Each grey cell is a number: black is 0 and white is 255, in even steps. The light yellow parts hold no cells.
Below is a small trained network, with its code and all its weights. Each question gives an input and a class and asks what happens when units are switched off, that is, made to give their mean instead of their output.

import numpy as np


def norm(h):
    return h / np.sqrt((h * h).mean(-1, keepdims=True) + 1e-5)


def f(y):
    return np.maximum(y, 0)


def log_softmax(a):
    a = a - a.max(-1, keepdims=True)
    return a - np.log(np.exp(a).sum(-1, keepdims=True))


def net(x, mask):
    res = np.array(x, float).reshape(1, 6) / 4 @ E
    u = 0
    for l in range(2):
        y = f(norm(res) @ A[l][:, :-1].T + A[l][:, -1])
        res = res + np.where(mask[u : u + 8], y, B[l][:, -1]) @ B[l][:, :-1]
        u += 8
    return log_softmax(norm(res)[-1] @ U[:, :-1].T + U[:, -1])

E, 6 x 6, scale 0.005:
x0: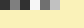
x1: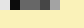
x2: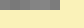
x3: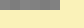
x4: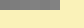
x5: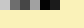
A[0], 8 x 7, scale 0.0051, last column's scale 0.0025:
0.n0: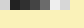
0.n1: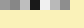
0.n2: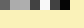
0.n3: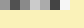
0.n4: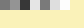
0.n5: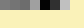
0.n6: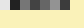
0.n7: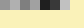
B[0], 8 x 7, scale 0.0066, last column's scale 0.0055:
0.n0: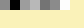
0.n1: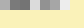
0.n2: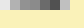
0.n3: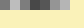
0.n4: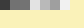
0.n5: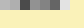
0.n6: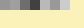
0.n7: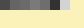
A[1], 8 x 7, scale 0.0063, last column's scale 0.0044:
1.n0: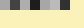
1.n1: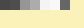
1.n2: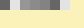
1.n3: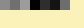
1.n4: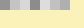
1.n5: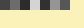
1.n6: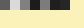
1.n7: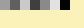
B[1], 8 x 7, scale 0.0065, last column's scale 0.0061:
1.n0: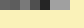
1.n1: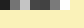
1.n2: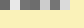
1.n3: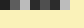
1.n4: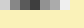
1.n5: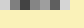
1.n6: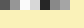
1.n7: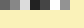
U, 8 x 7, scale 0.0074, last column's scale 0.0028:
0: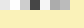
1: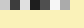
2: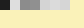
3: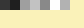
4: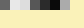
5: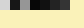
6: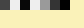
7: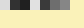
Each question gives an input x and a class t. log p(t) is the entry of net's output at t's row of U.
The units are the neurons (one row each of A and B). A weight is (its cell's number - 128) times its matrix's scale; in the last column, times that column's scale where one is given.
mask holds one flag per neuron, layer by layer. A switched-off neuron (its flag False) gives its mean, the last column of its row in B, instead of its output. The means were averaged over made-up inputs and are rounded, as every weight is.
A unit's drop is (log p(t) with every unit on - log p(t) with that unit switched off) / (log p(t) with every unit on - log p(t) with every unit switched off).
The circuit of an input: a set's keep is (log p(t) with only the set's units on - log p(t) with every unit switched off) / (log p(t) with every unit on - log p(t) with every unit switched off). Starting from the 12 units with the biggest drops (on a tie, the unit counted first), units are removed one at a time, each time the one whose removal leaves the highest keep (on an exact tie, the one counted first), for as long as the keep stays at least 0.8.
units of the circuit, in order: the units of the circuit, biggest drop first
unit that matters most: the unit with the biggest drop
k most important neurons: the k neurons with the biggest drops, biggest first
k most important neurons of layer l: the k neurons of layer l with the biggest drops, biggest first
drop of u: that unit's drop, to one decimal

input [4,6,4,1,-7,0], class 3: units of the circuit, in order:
[0.n4; 0.n2]
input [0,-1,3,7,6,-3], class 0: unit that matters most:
0.n0
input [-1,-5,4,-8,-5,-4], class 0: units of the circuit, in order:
[0.n2; 1.n4]
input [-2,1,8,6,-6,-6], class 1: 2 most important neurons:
[0.n5; 0.n4]
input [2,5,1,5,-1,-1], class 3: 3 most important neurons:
[0.n0; 0.n4; 1.n4]
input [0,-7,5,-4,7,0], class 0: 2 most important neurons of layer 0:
[0.n2; 0.n7]
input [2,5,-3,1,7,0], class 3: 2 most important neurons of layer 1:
[1.n4; 1.n1]
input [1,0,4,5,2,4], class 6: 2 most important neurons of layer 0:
[0.n5; 0.n0]
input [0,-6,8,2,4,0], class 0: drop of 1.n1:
0.2
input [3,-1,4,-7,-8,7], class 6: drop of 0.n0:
0.3
